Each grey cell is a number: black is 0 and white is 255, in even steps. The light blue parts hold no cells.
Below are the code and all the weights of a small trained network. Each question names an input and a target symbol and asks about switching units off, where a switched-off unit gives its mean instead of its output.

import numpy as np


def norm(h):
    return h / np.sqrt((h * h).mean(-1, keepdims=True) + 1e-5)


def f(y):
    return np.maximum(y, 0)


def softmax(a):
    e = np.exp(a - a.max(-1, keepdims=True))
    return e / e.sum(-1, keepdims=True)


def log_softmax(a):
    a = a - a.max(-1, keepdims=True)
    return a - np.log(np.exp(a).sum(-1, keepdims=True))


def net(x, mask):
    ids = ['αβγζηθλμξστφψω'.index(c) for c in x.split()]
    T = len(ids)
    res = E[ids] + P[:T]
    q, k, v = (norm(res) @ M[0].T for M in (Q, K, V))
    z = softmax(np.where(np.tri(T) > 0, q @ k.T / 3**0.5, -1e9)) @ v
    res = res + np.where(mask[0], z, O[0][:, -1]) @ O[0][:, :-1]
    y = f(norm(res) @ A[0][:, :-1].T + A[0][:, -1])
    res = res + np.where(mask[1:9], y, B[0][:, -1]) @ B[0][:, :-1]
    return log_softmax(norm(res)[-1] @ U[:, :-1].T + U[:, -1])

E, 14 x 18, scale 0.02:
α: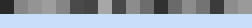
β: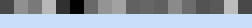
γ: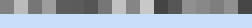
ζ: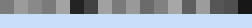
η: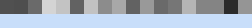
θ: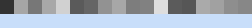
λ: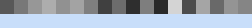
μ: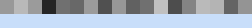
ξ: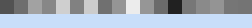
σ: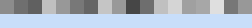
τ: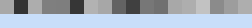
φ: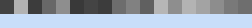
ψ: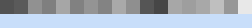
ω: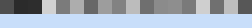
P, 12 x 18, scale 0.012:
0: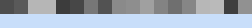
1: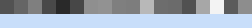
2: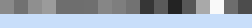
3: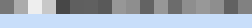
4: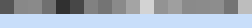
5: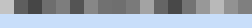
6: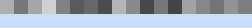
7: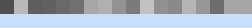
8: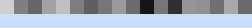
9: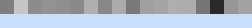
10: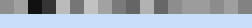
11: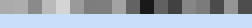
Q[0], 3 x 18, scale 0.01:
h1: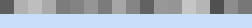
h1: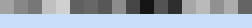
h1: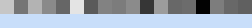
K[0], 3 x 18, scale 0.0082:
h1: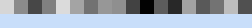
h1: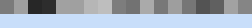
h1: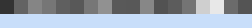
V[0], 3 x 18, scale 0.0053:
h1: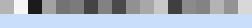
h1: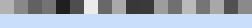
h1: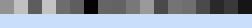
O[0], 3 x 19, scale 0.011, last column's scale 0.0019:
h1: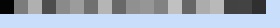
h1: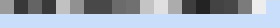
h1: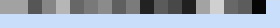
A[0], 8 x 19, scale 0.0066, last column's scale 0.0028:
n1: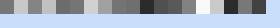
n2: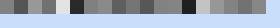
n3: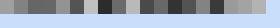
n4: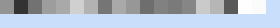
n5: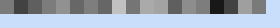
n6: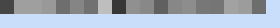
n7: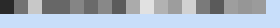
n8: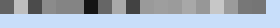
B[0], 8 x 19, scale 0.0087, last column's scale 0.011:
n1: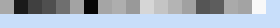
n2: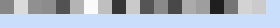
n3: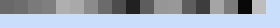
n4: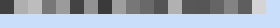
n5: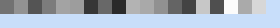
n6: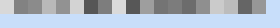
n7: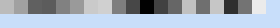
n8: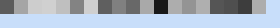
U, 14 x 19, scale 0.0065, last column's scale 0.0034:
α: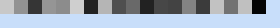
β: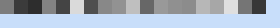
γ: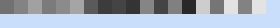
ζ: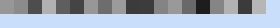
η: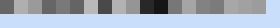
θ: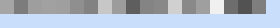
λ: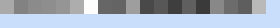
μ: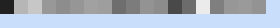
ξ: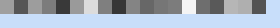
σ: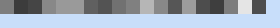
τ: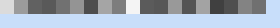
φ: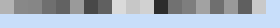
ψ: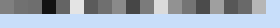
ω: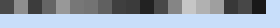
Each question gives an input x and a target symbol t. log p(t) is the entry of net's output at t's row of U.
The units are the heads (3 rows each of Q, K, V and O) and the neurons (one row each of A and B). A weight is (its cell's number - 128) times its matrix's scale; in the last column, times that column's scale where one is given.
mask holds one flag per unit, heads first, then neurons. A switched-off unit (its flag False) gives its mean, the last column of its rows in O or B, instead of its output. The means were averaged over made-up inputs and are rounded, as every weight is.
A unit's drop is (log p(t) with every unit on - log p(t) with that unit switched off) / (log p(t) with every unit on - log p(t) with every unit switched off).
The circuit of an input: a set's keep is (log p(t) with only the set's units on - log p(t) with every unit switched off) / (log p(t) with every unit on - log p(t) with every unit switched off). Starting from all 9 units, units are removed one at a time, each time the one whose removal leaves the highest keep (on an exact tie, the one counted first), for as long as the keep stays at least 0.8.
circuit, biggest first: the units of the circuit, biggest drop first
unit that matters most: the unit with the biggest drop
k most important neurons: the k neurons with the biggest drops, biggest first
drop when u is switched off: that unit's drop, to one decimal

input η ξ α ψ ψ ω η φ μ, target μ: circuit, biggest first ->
(h1 n2)
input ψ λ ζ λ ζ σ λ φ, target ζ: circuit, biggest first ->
(h1 n3)
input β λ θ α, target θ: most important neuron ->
(n6)
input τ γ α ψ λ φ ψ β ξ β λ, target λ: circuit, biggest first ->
(h1 n2)
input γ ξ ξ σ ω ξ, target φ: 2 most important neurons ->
(n1 n7)
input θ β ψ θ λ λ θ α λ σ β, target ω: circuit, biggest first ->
(h1 n7 n1)
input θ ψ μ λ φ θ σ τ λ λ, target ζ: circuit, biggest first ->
(h1 n5 n3)
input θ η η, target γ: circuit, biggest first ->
(h1 n5 n1)
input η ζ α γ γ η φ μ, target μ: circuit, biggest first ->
(n2 h1 n7)
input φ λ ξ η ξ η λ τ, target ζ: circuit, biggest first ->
(h1 n3 n5)
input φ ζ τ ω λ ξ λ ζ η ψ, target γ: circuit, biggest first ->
(h1 n5 n2 n1)
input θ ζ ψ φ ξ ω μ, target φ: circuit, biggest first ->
(h1 n1 n7)
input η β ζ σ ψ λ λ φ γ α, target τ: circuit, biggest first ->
(h1 n2 n1)
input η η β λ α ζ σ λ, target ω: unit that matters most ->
n7
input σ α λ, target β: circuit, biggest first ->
(h1 n1)
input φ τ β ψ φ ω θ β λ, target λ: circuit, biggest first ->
(n2 h1)
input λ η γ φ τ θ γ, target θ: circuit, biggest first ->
(h1 n5)
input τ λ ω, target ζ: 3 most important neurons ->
(n5 n4 n3)
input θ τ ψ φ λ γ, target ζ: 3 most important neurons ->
(n3 n5 n2)
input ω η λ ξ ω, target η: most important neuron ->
(n1)
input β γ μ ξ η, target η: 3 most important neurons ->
(n4 n1 n7)
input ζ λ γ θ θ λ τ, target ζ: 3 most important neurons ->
(n3 n5 n4)
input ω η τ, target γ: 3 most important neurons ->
(n5 n1 n7)
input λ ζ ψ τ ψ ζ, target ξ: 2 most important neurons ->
(n7 n1)
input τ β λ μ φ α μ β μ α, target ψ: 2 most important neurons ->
(n7 n2)
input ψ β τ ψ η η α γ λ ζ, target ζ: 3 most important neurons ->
(n3 n5 n7)
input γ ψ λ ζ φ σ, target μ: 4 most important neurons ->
(n2 n7 n8 n3)
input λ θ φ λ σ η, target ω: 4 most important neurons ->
(n7 n1 n2 n4)
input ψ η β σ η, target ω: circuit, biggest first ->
(n7 n1 h1)
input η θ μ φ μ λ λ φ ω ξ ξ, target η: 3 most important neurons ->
(n4 n1 n2)
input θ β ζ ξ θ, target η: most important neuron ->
(n7)
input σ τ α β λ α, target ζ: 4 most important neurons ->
(n3 n5 n7 n2)
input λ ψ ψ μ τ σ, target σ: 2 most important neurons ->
(n5 n3)
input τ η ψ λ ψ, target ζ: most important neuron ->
(n3)
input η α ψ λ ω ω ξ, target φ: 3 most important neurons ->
(n1 n7 n2)
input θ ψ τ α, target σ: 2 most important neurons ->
(n5 n2)
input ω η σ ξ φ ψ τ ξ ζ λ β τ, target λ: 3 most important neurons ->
(n2 n3 n5)
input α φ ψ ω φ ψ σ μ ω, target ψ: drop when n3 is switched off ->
-0.1
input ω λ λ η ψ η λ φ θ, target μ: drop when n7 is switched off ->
0.1
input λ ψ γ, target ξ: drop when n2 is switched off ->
-0.1
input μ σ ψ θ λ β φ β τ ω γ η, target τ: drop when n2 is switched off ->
0.4
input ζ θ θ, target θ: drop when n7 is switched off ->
0.2
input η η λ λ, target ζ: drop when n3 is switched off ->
0.2
